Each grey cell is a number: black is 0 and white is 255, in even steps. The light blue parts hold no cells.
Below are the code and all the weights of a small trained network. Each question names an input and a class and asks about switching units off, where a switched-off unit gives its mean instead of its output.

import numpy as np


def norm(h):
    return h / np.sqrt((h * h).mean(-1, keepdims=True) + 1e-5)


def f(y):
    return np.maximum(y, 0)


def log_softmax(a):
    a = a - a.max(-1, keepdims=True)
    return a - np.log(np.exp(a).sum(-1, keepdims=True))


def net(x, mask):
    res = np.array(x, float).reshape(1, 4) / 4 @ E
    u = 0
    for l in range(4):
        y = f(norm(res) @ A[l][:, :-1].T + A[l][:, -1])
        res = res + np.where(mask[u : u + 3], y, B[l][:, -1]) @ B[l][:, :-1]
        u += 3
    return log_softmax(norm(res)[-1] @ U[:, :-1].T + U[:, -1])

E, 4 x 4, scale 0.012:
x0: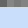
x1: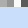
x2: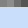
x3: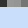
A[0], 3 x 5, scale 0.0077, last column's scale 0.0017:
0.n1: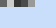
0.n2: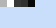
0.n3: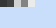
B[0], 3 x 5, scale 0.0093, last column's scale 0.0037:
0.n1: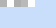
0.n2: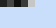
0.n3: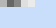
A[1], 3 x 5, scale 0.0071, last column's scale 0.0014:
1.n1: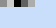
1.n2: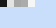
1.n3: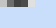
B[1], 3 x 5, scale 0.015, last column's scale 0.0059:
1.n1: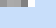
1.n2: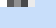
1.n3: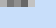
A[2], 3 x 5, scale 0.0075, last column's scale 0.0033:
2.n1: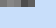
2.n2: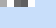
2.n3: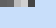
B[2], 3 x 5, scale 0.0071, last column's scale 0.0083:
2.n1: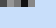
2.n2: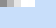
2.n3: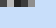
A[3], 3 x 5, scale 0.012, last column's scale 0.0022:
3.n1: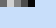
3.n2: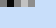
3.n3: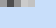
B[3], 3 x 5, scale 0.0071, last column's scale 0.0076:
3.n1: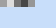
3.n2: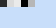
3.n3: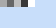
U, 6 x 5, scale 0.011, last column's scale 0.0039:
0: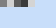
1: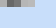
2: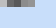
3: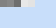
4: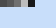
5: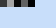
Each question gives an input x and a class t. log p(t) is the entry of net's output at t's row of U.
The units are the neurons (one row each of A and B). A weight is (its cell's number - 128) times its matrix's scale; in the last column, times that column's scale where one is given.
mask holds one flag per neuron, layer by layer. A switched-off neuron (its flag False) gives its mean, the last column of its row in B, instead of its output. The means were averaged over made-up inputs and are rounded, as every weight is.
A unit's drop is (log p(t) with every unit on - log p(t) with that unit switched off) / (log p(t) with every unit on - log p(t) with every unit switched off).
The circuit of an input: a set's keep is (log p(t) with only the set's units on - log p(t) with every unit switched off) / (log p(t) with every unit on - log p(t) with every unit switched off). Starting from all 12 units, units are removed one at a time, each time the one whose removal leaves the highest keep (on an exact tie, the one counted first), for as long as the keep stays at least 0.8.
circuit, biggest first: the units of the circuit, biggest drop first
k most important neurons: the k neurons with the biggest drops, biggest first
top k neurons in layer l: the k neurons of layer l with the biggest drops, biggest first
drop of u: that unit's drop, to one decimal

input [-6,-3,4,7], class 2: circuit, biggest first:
[1.n2]
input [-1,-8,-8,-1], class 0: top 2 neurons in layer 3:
[3.n2 3.n3]
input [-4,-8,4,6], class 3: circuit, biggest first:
[2.n2 0.n1]
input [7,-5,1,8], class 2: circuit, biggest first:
[1.n2 3.n2]
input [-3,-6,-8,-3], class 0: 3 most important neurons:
[3.n2 0.n1 2.n2]
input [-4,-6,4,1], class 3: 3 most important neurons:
[2.n2 3.n2 3.n3]
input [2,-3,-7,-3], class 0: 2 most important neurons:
[3.n2 0.n1]
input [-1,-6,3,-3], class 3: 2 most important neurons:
[1.n2 2.n2]
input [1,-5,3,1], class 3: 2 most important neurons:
[2.n2 3.n2]
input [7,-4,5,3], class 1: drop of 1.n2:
0.2
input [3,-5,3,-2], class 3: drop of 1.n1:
0.0
